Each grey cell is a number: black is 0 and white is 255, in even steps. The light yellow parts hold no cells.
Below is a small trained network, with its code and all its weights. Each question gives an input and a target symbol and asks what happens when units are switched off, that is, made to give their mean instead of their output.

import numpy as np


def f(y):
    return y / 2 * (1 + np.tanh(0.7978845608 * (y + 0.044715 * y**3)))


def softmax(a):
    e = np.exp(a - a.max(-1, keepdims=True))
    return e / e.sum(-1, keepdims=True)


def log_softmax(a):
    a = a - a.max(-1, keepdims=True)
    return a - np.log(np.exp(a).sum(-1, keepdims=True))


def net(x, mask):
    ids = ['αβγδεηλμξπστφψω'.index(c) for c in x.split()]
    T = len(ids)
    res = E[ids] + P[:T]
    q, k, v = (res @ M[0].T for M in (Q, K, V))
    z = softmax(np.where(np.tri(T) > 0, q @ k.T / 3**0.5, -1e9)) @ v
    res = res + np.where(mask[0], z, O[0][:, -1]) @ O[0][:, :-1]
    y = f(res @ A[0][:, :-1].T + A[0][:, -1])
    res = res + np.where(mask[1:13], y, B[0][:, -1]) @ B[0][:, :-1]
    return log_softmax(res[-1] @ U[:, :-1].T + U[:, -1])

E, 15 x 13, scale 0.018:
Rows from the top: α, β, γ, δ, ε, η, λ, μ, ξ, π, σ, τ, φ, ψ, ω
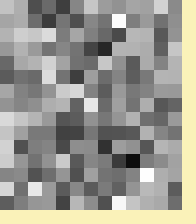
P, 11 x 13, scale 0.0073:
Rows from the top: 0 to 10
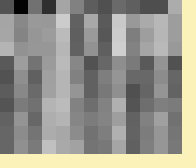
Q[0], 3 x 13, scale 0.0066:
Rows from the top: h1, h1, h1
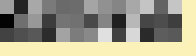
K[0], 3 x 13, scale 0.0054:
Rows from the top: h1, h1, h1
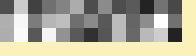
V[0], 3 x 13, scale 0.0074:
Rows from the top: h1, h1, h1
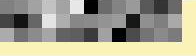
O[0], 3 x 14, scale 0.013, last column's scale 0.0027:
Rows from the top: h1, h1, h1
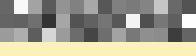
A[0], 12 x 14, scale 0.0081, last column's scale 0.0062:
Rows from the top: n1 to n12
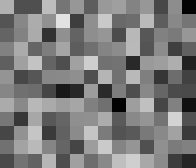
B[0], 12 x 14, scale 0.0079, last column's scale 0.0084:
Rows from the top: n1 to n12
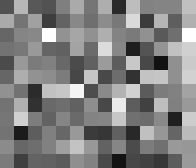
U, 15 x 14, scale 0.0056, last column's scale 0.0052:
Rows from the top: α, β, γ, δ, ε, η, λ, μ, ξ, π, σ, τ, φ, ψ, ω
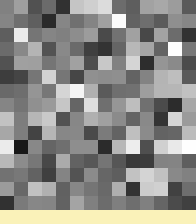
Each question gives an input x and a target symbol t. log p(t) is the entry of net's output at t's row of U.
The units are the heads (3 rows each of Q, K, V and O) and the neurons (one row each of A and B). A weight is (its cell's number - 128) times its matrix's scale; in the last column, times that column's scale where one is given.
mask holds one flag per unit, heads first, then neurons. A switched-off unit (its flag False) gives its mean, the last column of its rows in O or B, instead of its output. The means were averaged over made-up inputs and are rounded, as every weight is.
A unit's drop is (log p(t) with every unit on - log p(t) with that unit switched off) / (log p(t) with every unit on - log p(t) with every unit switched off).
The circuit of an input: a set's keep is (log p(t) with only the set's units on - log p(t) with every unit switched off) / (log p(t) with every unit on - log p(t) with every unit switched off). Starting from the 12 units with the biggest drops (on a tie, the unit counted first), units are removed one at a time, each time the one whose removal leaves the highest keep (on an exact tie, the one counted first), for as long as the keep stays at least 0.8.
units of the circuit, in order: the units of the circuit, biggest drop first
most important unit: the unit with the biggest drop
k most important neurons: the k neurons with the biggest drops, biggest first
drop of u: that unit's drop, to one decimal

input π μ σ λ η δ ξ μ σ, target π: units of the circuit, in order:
(h1 n1)
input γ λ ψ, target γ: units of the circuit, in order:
(h1 n5)
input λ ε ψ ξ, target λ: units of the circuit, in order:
(h1 n11 n10 n3)
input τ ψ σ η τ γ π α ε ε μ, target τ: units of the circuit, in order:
(h1 n4 n12 n3)
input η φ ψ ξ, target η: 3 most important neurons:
(n6 n4 n3)
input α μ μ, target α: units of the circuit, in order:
(h1 n1)
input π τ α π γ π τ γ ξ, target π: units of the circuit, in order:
(h1 n1)
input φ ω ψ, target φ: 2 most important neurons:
(n1 n6)
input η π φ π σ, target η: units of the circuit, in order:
(h1 n6 n3 n4)
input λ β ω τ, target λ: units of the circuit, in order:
(h1 n3 n10)
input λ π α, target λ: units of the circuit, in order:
(h1 n11 n10 n3)
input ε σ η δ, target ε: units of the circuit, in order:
(h1 n4)
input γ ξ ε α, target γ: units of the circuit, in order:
(h1)
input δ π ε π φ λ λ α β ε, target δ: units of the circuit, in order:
(h1 n5 n10 n3)
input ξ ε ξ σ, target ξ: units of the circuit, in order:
(h1 n5)
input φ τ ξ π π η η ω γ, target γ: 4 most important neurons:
(n8 n6 n1 n9)
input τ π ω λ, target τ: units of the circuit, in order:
(h1 n4 n12)
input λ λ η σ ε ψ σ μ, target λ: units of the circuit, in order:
(h1 n5 n9)
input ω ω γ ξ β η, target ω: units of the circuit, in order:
(h1 n10 n9 n5)
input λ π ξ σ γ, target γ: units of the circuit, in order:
(n8)
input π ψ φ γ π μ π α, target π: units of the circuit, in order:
(h1 n4)
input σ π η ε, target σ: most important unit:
n2
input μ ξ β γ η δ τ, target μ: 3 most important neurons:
(n3 n4 n9)
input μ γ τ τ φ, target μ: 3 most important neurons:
(n3 n9 n10)
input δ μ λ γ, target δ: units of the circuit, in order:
(h1 n5 n10)
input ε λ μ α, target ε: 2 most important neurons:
(n4 n6)
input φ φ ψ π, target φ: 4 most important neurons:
(n6 n1 n3 n4)
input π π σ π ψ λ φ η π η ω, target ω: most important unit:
n12
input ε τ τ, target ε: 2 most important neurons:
(n4 n3)
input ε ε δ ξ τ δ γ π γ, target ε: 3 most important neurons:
(n4 n6 n10)
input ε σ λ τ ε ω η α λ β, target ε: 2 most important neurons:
(n4 n3)
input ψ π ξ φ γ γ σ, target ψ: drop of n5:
0.2
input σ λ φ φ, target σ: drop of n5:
0.1
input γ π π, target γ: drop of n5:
0.2
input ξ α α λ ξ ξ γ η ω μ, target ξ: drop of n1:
0.1
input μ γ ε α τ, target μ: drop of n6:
0.0
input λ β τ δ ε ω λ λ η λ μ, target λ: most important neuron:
(n10)
